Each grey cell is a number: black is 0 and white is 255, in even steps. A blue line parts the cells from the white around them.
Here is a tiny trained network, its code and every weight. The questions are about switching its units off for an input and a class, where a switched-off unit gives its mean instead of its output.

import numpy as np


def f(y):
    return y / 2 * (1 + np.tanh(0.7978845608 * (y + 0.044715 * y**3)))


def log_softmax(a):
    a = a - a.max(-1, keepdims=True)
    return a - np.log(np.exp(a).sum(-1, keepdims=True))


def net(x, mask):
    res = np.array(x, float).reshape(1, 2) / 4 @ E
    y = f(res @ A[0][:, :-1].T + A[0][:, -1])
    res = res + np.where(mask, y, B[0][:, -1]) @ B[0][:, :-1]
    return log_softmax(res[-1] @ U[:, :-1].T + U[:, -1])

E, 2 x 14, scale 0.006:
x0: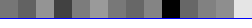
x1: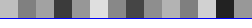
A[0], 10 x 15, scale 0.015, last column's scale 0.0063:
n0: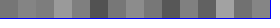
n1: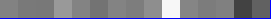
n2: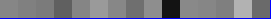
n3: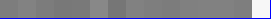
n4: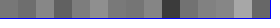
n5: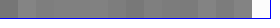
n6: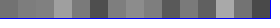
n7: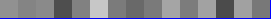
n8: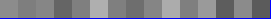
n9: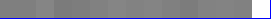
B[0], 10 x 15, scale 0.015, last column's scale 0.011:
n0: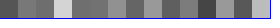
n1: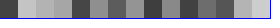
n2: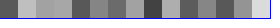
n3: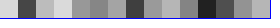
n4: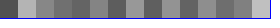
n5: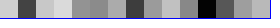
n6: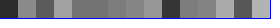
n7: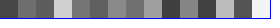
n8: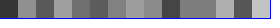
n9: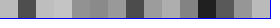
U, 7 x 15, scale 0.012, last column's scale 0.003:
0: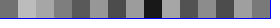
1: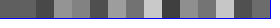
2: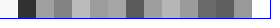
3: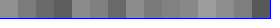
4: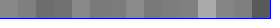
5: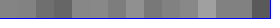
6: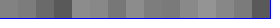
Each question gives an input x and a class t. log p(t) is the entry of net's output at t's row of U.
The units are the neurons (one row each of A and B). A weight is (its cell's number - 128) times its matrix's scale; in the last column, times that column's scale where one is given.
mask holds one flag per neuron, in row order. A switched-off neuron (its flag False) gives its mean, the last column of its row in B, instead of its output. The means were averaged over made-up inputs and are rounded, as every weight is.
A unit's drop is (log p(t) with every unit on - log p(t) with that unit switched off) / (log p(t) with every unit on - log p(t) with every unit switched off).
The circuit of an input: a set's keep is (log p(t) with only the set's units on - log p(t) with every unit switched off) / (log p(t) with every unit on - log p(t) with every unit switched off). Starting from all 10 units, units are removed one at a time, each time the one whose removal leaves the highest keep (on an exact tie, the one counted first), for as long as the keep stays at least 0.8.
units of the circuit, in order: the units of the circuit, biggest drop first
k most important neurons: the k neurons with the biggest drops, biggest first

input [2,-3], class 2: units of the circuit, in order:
(n7 n1)
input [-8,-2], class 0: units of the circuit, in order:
(n1)
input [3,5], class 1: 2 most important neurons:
(n7 n1)
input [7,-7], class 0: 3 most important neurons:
(n2 n7 n4)
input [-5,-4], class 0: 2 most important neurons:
(n1 n7)
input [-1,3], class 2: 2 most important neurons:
(n6 n0)
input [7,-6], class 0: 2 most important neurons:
(n2 n7)
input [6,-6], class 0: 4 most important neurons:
(n2 n7 n4 n8)
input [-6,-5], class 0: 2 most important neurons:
(n1 n7)
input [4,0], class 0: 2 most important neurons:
(n2 n4)
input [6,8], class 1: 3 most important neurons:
(n7 n8 n1)
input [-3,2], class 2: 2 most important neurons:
(n2 n4)
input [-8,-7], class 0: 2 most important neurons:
(n1 n7)
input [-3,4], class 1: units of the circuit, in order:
(n2)
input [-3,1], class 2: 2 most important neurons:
(n2 n4)
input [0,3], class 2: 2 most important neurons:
(n6 n0)
